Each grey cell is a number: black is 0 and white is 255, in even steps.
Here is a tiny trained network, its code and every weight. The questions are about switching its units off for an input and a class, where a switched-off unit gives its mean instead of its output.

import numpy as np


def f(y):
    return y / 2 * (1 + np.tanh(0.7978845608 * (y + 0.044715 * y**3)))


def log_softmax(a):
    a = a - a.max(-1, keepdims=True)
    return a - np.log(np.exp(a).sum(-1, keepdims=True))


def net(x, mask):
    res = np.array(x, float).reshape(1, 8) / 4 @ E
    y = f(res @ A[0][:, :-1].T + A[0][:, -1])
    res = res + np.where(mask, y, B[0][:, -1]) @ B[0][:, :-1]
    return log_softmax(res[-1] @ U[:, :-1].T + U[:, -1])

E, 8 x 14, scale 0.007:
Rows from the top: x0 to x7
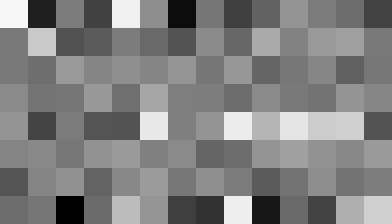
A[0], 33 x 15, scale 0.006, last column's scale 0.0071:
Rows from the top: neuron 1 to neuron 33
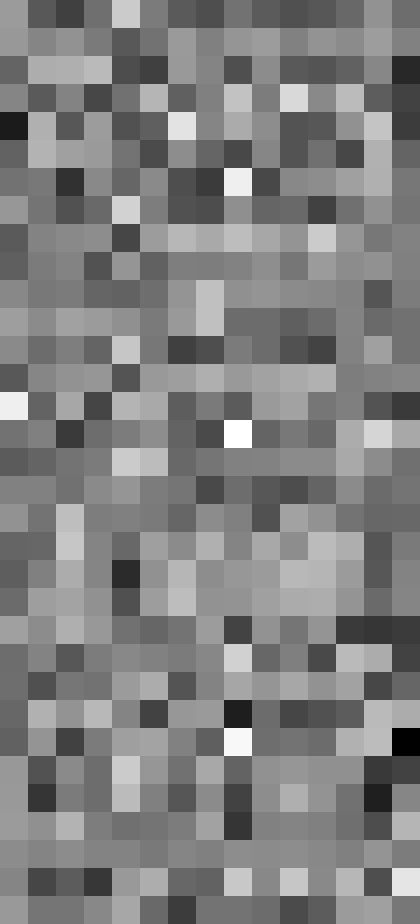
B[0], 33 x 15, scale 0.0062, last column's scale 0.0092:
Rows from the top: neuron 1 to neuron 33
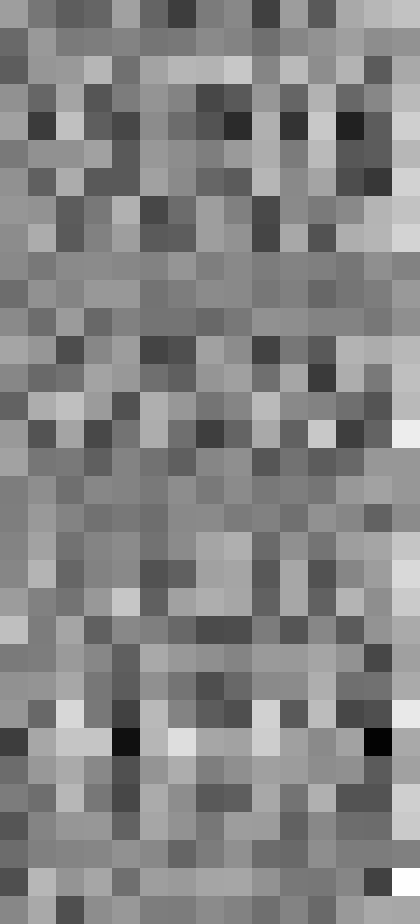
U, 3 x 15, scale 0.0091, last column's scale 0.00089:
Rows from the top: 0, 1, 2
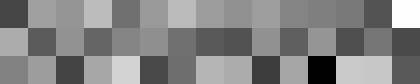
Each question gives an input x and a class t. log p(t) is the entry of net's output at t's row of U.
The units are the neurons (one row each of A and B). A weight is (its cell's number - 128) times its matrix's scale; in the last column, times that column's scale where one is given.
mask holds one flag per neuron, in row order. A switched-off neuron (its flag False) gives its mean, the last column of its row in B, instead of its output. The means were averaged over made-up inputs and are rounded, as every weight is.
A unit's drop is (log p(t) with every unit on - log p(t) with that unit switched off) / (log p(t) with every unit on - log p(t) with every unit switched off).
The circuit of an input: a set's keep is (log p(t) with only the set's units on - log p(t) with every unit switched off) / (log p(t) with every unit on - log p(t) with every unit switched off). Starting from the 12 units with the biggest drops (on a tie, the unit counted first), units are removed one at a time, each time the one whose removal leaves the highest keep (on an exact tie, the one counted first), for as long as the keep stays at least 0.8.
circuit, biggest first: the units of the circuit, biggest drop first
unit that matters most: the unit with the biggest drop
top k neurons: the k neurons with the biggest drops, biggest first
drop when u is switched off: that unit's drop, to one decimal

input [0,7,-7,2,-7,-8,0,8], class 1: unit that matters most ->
neuron 16
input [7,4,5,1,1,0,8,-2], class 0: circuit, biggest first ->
neuron 16; neuron 15
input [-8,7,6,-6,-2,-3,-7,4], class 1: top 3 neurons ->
neuron 5; neuron 16; neuron 32
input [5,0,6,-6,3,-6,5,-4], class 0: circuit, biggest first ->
neuron 16; neuron 5
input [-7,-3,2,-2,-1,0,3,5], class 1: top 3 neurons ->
neuron 5; neuron 16; neuron 32
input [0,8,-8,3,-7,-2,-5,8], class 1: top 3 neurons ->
neuron 16; neuron 26; neuron 7
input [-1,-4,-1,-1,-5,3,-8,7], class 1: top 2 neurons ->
neuron 16; neuron 7
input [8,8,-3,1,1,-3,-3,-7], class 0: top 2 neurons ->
neuron 15; neuron 28
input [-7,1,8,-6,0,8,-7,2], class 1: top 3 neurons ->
neuron 5; neuron 32; neuron 16
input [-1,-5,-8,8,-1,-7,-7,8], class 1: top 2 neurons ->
neuron 16; neuron 7
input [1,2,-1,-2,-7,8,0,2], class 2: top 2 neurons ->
neuron 5; neuron 16
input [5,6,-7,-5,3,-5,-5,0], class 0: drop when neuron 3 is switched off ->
-0.1
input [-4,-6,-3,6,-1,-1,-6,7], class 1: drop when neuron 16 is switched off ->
0.5
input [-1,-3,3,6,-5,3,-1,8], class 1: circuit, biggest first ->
neuron 16
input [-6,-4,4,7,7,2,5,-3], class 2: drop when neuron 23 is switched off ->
0.0
